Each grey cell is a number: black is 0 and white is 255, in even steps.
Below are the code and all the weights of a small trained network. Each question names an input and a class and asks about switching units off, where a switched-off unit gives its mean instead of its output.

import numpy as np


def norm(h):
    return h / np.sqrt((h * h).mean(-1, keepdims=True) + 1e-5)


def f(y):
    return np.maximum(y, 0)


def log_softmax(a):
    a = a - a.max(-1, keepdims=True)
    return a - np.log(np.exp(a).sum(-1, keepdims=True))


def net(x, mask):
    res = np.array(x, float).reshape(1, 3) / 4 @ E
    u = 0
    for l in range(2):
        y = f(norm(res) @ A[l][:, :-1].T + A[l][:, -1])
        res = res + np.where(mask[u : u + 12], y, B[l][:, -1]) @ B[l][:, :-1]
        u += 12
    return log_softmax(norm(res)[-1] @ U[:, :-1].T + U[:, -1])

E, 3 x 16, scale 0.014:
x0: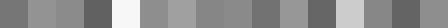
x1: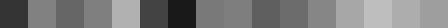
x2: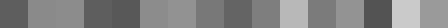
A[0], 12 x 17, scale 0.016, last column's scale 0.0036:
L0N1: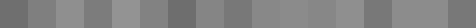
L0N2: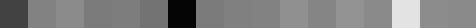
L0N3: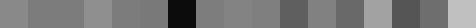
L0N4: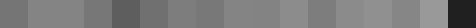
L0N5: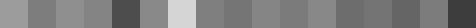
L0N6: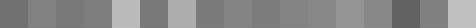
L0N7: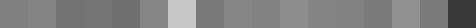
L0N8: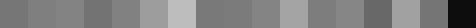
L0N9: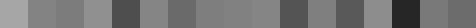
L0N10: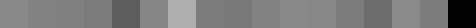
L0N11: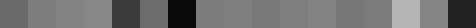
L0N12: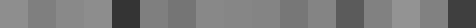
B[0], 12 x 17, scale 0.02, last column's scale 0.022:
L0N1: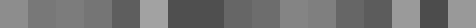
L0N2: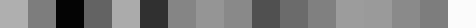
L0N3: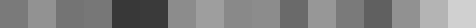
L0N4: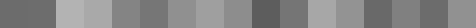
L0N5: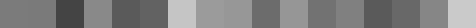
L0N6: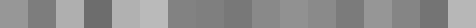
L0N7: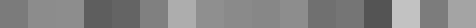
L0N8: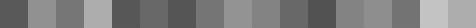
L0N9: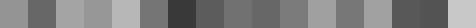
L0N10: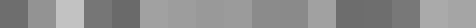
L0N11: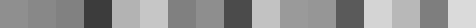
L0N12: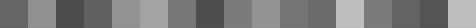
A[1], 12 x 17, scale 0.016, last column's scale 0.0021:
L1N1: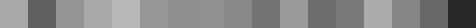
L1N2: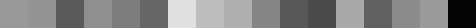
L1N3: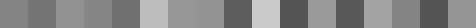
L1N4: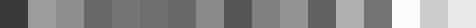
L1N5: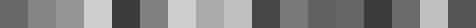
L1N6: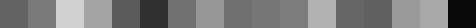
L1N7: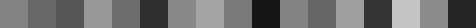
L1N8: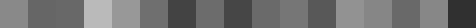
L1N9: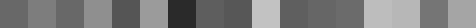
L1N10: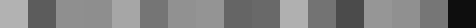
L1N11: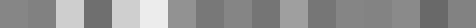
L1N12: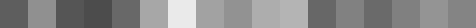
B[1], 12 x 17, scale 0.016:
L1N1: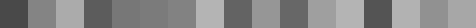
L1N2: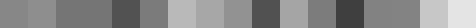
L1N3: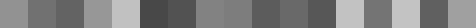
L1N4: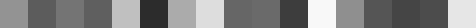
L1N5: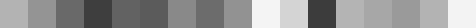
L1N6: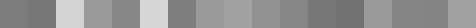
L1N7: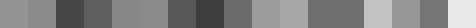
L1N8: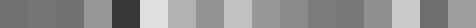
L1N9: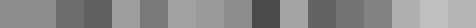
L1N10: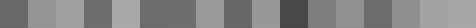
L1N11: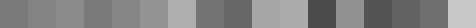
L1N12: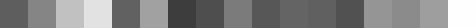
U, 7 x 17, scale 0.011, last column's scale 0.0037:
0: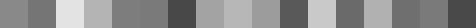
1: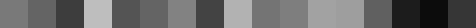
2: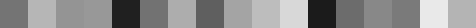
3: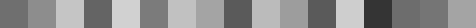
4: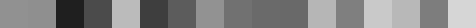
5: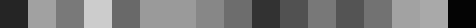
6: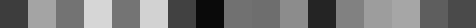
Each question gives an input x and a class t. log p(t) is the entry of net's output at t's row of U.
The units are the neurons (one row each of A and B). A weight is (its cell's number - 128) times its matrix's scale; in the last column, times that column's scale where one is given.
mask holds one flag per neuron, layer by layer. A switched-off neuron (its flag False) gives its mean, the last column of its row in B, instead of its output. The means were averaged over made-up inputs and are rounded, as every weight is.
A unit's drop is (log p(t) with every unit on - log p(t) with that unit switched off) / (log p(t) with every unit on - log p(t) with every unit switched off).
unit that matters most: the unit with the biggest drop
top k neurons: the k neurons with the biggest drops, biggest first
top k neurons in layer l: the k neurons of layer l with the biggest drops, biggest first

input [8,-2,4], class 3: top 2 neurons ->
[L0N2 L0N5]
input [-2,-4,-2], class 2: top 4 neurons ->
[L0N11 L0N5 L0N10 L1N4]
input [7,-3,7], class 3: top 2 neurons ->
[L1N4 L0N2]
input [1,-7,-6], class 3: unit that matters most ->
L0N9
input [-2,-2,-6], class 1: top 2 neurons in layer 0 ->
[L0N9 L0N11]
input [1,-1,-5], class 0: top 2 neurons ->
[L0N2 L0N11]
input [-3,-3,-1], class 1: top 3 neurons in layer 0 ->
[L0N9 L0N12 L0N3]
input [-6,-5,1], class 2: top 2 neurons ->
[L0N11 L0N5]
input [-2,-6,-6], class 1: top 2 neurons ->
[L0N9 L0N11]
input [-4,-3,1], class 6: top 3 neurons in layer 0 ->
[L0N12 L0N3 L0N9]
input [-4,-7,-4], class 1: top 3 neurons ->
[L0N9 L0N3 L0N12]
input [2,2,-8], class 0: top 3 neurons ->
[L0N2 L0N3 L0N11]
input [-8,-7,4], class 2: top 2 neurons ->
[L0N5 L0N11]
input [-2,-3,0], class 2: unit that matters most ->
L0N5
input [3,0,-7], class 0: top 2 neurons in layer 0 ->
[L0N3 L0N11]
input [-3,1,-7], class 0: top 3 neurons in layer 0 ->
[L0N2 L0N3 L0N9]
